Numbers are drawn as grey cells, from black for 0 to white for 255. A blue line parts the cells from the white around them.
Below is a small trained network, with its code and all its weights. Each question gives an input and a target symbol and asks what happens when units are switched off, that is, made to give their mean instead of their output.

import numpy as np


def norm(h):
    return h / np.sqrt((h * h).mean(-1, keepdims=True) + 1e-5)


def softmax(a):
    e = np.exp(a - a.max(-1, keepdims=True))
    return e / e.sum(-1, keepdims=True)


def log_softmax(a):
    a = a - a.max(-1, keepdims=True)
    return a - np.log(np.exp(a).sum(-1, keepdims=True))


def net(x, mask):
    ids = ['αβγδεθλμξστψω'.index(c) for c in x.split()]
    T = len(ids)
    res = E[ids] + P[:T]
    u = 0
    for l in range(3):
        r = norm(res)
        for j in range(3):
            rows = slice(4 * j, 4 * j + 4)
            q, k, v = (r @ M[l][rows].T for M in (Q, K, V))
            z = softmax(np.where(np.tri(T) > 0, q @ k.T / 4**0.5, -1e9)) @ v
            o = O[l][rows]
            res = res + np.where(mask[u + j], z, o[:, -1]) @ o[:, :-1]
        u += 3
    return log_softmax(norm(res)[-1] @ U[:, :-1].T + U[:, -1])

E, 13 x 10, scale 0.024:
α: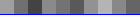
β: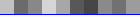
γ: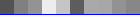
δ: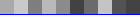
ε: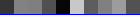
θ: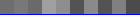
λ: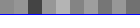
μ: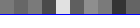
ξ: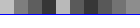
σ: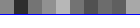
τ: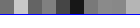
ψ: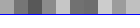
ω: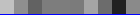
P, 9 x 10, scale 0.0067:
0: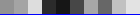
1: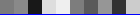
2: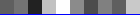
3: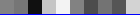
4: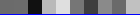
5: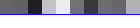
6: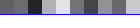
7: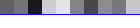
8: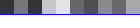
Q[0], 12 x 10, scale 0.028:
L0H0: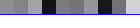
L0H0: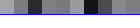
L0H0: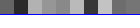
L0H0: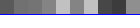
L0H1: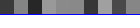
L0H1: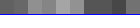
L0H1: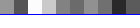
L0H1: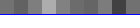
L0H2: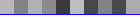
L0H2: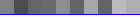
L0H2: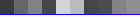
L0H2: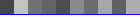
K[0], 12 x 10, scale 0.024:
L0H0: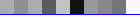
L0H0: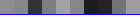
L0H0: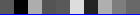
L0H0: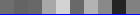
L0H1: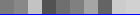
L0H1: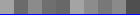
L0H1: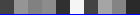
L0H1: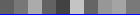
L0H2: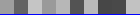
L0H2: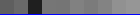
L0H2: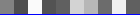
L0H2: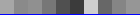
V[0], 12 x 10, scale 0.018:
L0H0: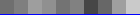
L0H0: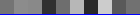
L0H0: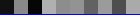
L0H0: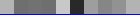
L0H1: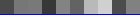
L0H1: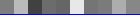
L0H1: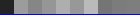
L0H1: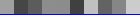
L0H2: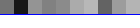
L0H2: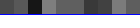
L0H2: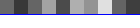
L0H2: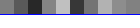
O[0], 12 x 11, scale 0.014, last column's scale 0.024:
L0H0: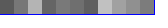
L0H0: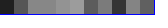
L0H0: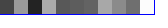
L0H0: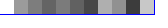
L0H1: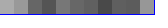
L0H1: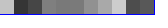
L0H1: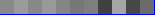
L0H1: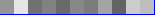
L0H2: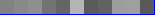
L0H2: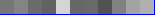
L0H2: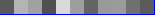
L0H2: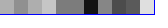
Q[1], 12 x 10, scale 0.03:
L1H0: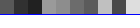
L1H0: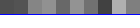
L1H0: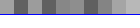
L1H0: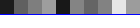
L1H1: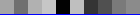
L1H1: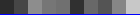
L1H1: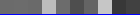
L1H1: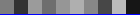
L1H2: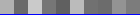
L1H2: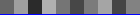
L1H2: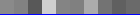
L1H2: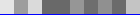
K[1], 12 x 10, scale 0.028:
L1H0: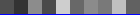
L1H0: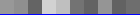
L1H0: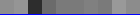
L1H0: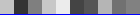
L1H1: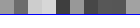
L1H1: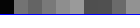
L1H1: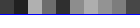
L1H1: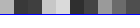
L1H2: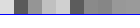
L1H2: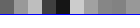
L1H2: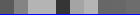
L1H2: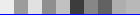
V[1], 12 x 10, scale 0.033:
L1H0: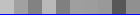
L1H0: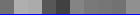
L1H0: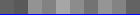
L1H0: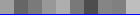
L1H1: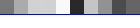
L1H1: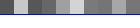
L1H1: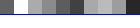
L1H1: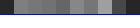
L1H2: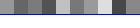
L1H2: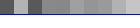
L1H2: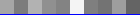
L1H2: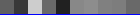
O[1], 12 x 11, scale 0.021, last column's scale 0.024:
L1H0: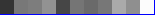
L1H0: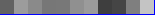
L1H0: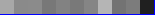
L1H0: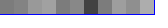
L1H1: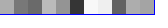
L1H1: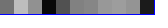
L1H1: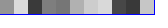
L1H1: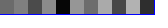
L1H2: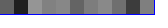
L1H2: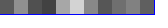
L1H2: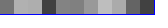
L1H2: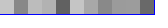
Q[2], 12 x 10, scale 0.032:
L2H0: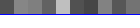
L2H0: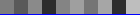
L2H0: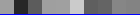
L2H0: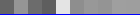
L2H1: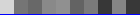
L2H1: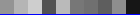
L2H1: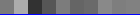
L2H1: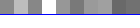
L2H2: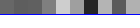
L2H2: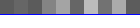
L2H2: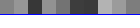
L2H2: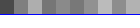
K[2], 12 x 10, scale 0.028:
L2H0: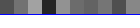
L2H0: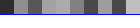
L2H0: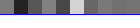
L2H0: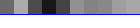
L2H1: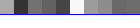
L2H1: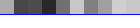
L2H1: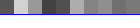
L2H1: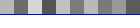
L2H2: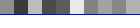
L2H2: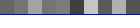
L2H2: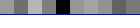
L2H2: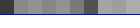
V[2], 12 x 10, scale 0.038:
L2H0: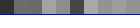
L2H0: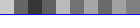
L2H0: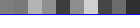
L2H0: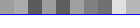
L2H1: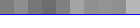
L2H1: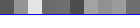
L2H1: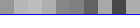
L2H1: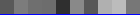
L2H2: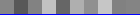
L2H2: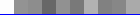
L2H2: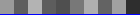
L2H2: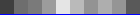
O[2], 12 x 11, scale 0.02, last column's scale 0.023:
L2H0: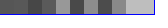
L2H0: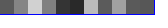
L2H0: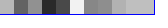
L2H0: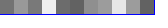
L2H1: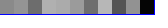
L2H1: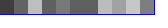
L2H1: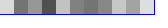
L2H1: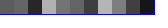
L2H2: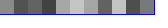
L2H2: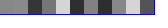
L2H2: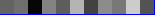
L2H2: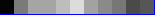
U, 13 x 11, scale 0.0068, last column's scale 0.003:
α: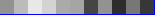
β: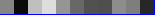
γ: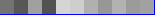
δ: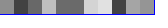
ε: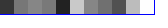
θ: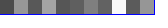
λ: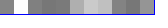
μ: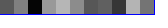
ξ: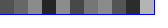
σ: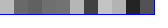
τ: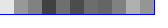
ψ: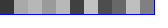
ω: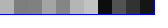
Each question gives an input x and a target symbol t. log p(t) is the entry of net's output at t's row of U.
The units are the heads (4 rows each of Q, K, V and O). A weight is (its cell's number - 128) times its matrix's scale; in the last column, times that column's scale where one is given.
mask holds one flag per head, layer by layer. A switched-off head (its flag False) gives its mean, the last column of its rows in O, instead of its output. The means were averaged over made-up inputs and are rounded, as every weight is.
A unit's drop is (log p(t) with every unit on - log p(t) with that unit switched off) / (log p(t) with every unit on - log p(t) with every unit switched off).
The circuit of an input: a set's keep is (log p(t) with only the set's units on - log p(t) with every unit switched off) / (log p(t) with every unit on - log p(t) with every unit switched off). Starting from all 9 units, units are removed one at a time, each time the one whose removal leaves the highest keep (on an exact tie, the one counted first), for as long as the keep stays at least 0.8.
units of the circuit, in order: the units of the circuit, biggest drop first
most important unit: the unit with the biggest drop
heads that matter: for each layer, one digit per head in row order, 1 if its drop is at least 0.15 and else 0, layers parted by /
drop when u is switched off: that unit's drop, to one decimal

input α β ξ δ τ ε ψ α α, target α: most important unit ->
L2H2
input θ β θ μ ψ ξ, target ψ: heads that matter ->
100 / 010 / 000
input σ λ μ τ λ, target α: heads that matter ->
011 / 000 / 001
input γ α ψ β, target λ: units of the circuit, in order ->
(L1H1; L0H1)
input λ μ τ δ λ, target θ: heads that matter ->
101 / 000 / 100
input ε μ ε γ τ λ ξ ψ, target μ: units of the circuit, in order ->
(L0H0; L2H0)
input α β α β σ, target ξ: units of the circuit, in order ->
(L1H2; L0H0; L2H0)
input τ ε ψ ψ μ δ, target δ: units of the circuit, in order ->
(L0H1; L1H1; L0H2)
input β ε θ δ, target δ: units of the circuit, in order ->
(L0H1; L0H2; L1H1)
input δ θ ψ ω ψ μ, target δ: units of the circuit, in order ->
(L1H1; L0H0)
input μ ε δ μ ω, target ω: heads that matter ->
110 / 100 / 010
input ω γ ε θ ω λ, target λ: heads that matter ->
101 / 010 / 000
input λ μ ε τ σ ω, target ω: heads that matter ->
110 / 101 / 010
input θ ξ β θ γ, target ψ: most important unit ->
L0H0
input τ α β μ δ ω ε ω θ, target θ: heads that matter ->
111 / 010 / 100
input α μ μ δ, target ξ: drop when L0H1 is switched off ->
0.1
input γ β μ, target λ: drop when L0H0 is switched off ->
0.0
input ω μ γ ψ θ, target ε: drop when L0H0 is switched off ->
0.3
